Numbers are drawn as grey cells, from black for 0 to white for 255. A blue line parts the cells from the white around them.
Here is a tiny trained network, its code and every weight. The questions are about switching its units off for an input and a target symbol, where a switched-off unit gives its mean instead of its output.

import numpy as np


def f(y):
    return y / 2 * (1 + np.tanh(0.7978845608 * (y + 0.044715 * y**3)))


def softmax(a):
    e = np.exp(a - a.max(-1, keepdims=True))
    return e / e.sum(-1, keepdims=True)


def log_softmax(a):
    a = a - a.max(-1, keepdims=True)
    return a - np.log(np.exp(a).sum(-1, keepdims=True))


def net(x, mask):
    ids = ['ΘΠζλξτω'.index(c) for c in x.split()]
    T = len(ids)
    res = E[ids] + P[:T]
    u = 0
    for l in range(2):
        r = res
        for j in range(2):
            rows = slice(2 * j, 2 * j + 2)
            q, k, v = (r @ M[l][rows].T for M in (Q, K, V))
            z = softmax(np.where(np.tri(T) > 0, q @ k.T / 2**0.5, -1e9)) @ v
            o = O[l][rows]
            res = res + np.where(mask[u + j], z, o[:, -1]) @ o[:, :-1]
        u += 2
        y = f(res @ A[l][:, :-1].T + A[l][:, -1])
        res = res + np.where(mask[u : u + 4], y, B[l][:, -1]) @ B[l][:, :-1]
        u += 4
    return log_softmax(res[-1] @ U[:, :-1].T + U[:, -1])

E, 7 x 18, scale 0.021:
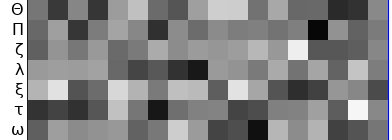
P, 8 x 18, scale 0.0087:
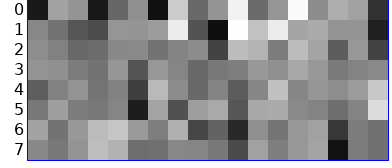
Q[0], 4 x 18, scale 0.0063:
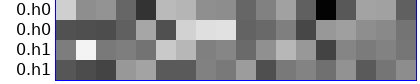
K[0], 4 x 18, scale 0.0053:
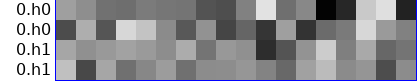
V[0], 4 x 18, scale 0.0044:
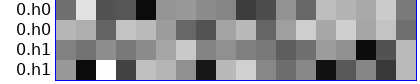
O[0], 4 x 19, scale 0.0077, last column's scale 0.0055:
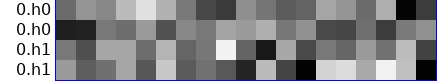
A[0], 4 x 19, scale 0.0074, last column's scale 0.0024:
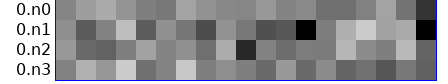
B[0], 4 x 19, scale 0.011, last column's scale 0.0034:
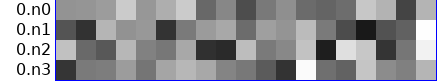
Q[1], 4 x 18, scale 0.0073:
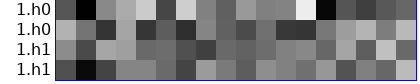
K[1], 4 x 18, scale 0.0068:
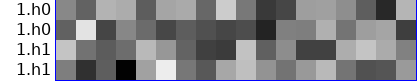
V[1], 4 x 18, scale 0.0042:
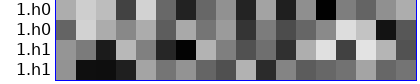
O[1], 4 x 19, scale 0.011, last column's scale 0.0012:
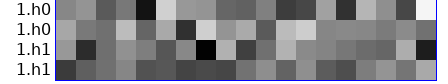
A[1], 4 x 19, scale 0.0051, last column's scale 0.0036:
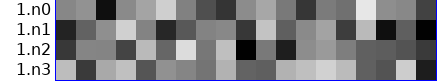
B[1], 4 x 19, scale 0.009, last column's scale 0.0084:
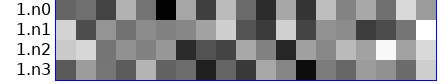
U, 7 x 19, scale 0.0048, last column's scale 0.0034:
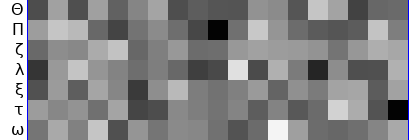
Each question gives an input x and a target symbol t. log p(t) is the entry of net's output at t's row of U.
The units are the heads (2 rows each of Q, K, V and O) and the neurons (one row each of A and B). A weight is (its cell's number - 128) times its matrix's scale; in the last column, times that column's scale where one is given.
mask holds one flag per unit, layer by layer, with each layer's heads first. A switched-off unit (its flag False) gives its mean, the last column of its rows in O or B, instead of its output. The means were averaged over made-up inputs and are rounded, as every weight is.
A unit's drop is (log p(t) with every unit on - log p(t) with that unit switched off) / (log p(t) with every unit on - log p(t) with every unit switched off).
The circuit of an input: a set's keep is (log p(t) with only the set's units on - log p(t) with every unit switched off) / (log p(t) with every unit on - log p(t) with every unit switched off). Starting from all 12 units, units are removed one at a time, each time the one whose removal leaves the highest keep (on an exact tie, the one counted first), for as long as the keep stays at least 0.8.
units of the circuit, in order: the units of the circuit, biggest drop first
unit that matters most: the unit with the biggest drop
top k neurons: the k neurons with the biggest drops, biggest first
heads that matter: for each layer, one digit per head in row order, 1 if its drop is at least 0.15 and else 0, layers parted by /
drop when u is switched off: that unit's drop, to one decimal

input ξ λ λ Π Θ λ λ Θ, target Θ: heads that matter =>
11 / 10
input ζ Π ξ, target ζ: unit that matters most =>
0.h1
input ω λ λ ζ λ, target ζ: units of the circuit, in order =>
[0.n3; 1.h0]
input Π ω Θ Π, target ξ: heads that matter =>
01 / 01
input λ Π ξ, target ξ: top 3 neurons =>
[1.n0; 0.n0; 0.n1]
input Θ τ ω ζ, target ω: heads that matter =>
00 / 10
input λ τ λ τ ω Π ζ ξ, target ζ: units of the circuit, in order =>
[1.h0; 0.n3]
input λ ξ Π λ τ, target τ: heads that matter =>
00 / 10
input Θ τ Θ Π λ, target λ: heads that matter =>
01 / 11
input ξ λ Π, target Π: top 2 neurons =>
[1.n1; 0.n0]
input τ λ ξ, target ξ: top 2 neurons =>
[1.n0; 0.n1]
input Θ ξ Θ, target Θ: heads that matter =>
11 / 00
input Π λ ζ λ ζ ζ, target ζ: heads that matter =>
00 / 10
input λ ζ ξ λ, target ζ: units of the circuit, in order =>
[1.h0]
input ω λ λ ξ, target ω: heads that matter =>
01 / 10
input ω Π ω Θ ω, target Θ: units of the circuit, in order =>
[0.n2; 0.h1]
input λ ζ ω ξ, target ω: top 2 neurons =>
[0.n3; 1.n3]
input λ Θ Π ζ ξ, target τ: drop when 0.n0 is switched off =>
0.2
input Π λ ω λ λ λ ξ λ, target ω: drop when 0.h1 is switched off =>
0.2
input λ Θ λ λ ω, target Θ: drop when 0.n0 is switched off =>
0.0
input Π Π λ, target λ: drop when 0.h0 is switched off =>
0.2
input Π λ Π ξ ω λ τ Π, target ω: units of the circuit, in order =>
[1.h0]
